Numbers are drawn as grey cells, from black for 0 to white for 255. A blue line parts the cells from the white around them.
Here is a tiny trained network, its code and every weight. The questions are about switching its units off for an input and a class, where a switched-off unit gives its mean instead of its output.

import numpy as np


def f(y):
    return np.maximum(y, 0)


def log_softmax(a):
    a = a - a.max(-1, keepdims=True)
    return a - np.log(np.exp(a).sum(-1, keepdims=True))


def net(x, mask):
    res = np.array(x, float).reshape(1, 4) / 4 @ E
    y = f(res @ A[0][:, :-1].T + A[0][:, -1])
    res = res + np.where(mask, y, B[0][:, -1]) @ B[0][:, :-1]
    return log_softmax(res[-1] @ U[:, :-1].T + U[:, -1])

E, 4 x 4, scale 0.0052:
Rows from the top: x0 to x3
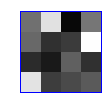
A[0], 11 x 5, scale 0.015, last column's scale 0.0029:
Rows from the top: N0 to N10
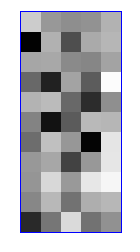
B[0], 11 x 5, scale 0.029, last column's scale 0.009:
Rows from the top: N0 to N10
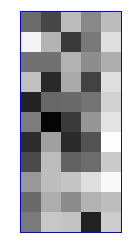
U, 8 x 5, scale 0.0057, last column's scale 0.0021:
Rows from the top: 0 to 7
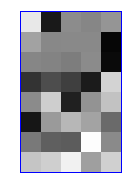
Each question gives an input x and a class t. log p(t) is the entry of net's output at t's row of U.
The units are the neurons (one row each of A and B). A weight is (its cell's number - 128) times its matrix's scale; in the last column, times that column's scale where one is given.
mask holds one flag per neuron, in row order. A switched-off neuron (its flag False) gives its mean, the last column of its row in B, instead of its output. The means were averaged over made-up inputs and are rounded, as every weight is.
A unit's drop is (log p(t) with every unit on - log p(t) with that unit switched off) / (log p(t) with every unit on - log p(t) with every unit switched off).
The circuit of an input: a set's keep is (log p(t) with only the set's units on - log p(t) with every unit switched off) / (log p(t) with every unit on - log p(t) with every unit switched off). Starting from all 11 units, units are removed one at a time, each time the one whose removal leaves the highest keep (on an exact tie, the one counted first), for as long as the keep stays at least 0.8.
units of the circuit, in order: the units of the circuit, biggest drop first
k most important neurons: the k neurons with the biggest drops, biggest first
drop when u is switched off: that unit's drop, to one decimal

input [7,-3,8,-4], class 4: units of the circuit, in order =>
(N1)
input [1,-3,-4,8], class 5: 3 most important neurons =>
(N5, N3, N1)
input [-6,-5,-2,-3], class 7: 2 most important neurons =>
(N5, N10)
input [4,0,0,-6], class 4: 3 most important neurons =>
(N1, N3, N0)
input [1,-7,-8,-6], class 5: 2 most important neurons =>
(N6, N4)
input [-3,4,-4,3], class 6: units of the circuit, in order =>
(N10, N5)
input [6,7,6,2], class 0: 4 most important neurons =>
(N6, N5, N1, N4)
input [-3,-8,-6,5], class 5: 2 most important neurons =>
(N5, N3)
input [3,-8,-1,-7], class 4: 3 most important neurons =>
(N1, N6, N3)
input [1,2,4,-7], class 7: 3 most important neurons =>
(N6, N10, N5)
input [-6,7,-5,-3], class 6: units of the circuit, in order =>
(N5, N8)
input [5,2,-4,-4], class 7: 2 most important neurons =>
(N8, N6)
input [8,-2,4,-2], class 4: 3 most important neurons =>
(N1, N3, N5)
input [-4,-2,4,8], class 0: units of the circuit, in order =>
(N3)
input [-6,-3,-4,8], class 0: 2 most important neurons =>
(N6, N7)
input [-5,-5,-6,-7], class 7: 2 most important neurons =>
(N8, N10)
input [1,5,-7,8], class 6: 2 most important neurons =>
(N5, N10)
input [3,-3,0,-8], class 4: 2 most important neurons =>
(N6, N1)
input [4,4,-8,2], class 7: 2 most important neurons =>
(N8, N6)
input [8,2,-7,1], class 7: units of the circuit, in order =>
(N8)
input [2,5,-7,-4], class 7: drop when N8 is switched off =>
0.1
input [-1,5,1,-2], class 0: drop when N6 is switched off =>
0.2
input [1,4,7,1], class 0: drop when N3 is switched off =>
0.0
